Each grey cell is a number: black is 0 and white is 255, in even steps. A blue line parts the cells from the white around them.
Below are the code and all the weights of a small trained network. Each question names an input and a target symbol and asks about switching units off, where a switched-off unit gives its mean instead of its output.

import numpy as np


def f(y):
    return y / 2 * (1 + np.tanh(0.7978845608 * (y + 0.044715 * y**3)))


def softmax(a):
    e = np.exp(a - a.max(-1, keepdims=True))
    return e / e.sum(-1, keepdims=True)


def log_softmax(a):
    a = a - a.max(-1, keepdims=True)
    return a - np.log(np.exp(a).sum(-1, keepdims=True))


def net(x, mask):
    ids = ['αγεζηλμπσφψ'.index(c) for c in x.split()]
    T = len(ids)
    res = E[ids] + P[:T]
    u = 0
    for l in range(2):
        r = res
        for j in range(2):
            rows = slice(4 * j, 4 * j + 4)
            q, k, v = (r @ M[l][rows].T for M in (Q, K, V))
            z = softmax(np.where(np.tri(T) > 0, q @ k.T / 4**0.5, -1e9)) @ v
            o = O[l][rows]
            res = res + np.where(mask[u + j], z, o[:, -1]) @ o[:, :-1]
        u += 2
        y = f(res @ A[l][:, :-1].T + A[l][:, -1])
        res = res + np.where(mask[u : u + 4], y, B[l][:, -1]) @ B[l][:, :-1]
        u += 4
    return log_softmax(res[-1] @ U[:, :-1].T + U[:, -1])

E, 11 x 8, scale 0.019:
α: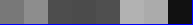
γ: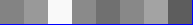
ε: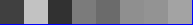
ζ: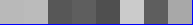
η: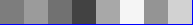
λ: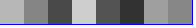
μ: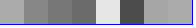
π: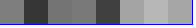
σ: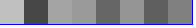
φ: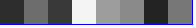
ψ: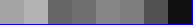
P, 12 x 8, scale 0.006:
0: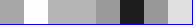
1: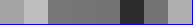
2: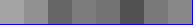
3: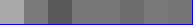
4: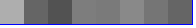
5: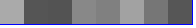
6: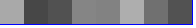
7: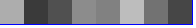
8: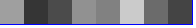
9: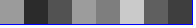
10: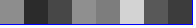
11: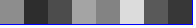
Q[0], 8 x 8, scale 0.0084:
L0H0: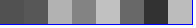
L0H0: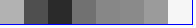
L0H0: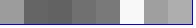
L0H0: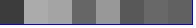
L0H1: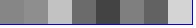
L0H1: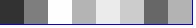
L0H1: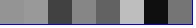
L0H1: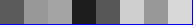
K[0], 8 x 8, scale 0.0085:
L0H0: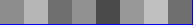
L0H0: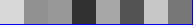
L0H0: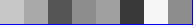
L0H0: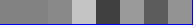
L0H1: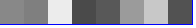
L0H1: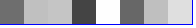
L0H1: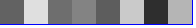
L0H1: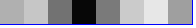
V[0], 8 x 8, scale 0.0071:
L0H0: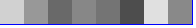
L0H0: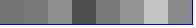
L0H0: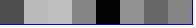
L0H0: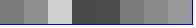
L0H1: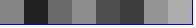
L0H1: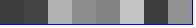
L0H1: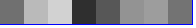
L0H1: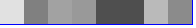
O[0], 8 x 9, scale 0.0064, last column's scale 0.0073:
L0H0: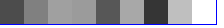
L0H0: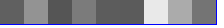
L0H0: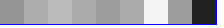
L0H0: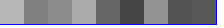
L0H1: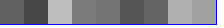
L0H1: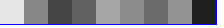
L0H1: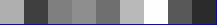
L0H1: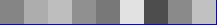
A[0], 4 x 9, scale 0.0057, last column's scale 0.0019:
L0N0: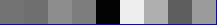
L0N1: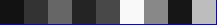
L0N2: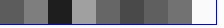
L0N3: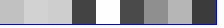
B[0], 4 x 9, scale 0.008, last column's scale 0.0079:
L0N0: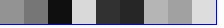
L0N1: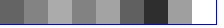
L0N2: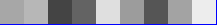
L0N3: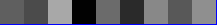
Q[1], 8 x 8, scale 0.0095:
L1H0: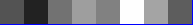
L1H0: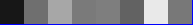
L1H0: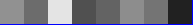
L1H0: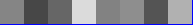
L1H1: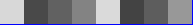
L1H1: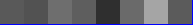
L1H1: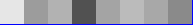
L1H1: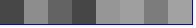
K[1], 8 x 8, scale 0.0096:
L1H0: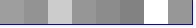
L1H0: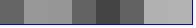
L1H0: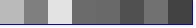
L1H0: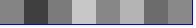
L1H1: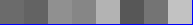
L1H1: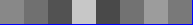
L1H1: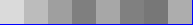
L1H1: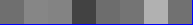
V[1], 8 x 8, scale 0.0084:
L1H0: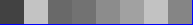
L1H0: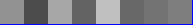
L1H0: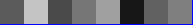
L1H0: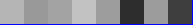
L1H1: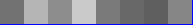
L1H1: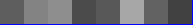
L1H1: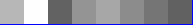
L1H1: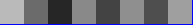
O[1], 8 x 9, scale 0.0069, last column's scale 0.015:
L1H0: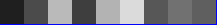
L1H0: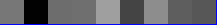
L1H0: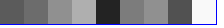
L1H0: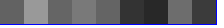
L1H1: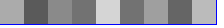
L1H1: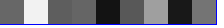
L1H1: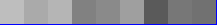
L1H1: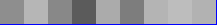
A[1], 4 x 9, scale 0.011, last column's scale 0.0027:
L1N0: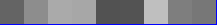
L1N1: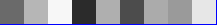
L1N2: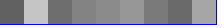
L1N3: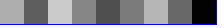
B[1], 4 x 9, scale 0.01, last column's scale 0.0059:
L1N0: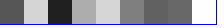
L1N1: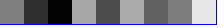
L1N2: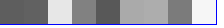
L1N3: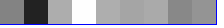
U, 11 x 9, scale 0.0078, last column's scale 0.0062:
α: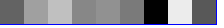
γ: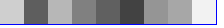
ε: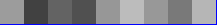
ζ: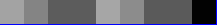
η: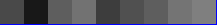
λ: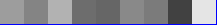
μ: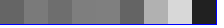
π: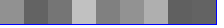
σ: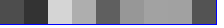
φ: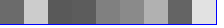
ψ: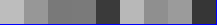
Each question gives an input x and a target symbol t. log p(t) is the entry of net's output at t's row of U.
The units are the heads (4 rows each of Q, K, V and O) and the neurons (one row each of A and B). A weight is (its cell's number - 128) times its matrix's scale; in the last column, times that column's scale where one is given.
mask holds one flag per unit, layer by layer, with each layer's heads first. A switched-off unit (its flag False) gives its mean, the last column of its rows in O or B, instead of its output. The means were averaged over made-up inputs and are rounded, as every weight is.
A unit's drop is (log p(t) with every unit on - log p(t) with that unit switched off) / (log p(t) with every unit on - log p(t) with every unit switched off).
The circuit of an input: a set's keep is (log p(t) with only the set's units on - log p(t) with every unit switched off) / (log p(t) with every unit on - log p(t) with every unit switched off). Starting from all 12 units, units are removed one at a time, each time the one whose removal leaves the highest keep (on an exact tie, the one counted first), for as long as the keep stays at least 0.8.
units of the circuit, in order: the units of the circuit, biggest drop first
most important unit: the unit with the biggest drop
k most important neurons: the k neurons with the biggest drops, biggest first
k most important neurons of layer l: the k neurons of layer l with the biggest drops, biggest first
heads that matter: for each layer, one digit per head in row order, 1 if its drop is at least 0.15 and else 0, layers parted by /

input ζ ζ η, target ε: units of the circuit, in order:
(L1H0; L0H1)
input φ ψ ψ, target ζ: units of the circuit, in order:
(L0H1; L0H0)
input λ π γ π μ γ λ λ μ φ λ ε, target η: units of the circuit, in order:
(L0H1; L1H0)
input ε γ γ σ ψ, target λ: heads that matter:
00 / 01
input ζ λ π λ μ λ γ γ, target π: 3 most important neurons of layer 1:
(L1N3; L1N0; L1N1)
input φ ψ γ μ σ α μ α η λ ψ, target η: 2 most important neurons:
(L0N3; L1N0)
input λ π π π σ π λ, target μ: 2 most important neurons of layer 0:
(L0N1; L0N2)
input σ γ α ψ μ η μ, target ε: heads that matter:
10 / 10
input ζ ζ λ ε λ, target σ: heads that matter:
10 / 11
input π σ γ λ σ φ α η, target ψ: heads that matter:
11 / 01
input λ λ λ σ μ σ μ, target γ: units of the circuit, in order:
(L1H0)
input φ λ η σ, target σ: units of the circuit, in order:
(L1H0; L1N3; L0N2)
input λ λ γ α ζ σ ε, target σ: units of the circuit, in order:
(L1N2; L1H0)
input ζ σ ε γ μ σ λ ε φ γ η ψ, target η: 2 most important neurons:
(L0N3; L0N0)
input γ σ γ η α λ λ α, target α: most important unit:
L0H1
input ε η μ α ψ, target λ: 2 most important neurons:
(L0N0; L1N2)
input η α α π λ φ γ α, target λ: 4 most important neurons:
(L0N1; L0N0; L0N2; L1N2)
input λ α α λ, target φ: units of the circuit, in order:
(L1N0; L1H1)
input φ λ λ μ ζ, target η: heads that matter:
11 / 10
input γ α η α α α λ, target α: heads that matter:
01 / 10
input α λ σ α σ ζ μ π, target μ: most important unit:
L1H1
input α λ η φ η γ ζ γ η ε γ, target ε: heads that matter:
11 / 11
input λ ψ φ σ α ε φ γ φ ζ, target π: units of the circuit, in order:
(L1H0; L0H1; L0N2; L1N3)
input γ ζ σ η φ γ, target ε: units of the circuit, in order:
(L0H1; L1N1; L1H0)
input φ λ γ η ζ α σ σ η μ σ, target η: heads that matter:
11 / 10
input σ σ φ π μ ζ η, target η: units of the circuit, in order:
(L1H0; L0H0; L0N2)
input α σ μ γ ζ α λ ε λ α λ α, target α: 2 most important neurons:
(L0N1; L0N0)
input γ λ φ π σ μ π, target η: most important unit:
L0H0
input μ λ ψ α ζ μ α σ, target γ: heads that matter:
00 / 10
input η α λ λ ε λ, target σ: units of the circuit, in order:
(L1H0; L0H0; L0H1)
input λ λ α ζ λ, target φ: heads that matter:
11 / 01
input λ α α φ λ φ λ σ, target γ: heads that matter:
01 / 11
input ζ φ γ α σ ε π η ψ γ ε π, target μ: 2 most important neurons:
(L0N0; L0N2)
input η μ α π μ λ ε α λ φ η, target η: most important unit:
L0H1
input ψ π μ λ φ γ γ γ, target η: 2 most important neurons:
(L1N1; L0N2)
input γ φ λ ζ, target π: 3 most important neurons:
(L0N2; L1N3; L1N0)
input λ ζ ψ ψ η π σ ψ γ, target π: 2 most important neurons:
(L1N3; L0N0)
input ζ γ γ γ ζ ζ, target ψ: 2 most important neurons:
(L0N1; L1N0)
